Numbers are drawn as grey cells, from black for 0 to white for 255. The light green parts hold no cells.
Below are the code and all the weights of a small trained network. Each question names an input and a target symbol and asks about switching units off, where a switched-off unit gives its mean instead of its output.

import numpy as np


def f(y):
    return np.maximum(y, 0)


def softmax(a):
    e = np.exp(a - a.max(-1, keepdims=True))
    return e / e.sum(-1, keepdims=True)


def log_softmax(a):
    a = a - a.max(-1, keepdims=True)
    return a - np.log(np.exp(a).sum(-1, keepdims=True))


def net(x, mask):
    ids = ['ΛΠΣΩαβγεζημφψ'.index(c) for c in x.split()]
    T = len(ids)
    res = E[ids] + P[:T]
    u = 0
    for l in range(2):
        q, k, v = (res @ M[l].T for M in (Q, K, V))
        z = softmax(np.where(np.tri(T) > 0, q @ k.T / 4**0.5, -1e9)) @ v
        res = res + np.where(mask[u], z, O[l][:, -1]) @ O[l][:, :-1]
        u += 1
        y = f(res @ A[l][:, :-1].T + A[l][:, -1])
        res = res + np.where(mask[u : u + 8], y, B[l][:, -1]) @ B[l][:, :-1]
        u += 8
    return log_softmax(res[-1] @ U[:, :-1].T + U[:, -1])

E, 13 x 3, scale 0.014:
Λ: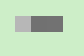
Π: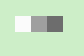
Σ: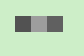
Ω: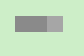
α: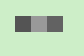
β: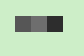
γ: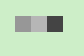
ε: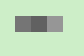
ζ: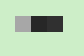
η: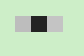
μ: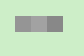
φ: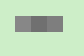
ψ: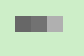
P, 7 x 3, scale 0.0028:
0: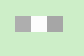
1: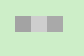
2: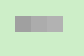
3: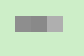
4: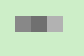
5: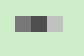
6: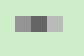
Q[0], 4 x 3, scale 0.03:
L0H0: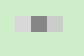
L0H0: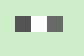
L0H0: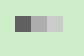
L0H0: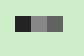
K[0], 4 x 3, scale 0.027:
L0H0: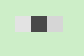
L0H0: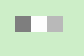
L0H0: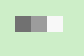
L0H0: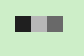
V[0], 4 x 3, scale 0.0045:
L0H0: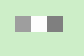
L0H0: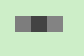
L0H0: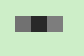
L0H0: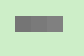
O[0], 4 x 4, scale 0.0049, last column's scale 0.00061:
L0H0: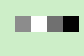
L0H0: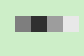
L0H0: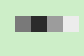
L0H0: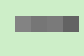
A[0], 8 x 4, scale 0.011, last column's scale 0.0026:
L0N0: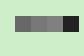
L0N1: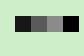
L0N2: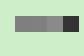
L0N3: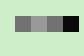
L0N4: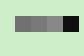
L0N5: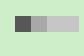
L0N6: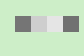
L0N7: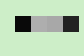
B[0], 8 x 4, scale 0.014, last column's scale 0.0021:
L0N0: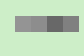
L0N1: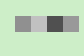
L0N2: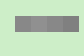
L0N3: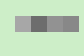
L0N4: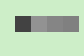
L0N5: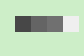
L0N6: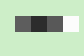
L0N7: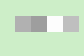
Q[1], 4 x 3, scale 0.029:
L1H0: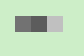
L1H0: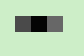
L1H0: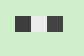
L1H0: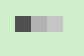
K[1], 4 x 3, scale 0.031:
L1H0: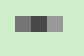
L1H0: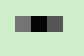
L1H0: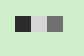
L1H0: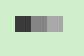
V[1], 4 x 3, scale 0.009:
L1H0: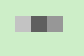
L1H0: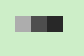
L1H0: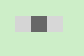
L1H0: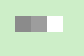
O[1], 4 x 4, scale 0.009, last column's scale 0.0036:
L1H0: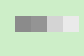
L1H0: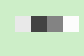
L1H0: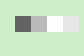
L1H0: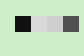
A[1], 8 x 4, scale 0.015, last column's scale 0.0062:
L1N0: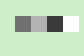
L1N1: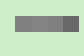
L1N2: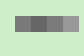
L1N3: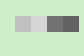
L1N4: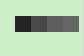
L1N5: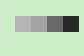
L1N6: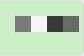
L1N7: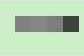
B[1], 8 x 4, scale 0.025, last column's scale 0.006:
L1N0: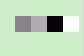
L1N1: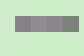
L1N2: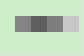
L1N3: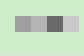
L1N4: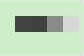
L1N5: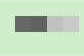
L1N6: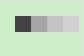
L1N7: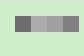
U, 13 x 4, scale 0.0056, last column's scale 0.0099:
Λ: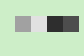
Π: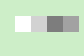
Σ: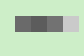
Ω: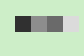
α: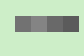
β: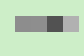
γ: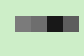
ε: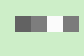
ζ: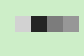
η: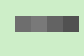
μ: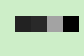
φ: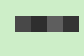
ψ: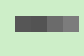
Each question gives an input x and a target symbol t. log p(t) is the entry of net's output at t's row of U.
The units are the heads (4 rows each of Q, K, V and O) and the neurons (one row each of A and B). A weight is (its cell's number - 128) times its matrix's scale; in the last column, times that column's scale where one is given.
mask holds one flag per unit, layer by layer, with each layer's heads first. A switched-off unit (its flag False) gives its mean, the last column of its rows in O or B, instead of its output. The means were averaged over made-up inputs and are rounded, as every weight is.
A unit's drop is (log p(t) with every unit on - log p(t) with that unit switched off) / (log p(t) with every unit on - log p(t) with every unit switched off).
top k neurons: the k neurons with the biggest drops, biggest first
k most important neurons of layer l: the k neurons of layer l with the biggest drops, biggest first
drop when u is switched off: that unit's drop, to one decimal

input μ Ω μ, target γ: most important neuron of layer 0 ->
[L0N6]
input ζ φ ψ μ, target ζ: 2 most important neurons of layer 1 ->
[L1N0; L1N6]
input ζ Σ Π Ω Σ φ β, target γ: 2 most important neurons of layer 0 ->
[L0N1; L0N6]
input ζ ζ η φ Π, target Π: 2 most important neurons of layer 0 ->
[L0N6; L0N5]
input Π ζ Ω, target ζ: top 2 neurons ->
[L0N6; L1N0]
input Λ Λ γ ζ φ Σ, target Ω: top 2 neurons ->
[L0N7; L1N6]
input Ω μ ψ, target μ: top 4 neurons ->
[L1N4; L0N5; L0N6; L1N0]
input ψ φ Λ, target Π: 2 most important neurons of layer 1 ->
[L1N4; L1N3]
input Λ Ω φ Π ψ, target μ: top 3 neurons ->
[L1N4; L0N5; L1N0]
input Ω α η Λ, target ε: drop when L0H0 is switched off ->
0.2
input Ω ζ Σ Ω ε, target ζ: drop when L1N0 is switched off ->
0.1
